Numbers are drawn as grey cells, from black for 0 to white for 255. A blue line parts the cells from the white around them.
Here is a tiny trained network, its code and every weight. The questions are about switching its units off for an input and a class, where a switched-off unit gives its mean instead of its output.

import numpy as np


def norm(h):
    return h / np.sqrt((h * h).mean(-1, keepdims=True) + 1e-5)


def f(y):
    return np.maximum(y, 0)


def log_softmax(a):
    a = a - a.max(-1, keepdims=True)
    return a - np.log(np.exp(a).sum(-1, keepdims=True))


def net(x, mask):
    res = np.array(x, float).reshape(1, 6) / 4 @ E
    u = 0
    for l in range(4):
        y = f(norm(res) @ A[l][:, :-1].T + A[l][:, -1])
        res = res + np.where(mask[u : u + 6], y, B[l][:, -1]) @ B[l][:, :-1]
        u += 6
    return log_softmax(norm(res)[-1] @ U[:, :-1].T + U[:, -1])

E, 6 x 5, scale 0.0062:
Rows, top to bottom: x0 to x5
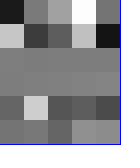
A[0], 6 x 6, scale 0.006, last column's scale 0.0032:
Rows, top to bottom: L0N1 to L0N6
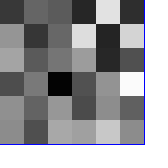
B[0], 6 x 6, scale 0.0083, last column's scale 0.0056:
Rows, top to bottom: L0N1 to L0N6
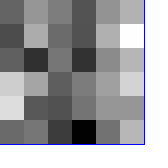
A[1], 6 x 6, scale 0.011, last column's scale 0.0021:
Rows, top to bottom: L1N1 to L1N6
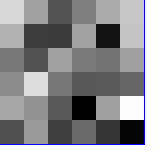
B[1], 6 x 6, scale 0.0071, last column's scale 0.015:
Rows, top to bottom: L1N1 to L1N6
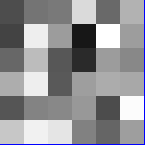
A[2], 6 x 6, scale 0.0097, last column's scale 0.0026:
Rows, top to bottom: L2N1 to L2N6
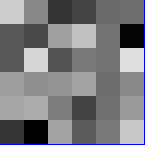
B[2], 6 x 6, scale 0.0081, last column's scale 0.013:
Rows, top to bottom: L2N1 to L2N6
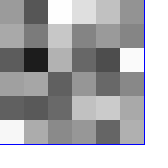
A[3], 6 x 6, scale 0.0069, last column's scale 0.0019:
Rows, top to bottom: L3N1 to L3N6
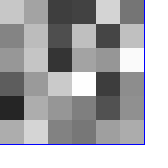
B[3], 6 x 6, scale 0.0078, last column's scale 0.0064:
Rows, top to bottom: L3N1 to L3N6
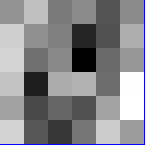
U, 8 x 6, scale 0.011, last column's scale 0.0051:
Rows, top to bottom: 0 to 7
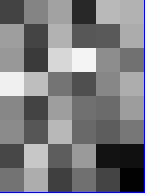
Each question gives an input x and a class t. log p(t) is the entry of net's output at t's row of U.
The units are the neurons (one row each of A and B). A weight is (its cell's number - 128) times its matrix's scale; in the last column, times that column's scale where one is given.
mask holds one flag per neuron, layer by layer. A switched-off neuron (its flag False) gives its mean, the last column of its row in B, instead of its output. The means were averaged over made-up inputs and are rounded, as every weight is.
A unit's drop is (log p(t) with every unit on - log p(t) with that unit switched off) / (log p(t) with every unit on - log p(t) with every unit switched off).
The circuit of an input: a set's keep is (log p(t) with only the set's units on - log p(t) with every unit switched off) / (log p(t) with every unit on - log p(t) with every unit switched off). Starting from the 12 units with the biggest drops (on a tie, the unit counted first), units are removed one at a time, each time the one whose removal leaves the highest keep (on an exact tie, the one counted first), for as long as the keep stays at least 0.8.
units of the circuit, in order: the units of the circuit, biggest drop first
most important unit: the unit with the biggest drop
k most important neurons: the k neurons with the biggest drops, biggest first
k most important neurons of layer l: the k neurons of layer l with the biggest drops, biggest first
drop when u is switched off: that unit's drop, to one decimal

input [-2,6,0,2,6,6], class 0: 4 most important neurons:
L1N2; L0N3; L2N6; L2N3
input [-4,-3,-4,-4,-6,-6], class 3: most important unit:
L1N4
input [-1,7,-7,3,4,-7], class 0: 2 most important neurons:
L1N2; L0N3
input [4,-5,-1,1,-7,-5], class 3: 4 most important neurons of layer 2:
L2N6; L2N3; L2N1; L2N5
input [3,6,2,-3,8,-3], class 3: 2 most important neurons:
L1N6; L1N4
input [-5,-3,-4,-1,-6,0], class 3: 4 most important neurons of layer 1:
L1N4; L1N6; L1N1; L1N2
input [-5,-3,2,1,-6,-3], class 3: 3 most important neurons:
L1N4; L2N6; L0N2
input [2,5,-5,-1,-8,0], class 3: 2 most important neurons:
L2N6; L2N3
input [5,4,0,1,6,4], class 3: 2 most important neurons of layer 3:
L3N2; L3N6
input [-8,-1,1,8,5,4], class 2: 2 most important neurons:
L2N1; L2N3
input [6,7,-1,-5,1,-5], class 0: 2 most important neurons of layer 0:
L0N3; L0N1
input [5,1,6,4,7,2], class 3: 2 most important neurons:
L1N6; L1N4
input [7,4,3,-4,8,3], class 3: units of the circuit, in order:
L1N6; L1N5
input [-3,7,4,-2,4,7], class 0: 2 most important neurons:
L1N2; L0N3
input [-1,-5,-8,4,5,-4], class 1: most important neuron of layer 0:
L0N2
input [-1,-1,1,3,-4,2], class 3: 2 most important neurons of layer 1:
L1N4; L1N2
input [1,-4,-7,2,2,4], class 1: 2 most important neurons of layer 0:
L0N2; L0N4
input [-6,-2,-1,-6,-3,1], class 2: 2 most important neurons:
L0N5; L2N1
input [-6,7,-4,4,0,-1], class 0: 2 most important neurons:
L1N2; L3N4
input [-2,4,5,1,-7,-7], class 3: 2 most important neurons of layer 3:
L3N4; L3N1
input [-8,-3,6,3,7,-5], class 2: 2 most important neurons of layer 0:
L0N2; L0N5
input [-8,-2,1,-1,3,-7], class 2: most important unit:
L2N1
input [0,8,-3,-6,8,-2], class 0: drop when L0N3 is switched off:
0.4
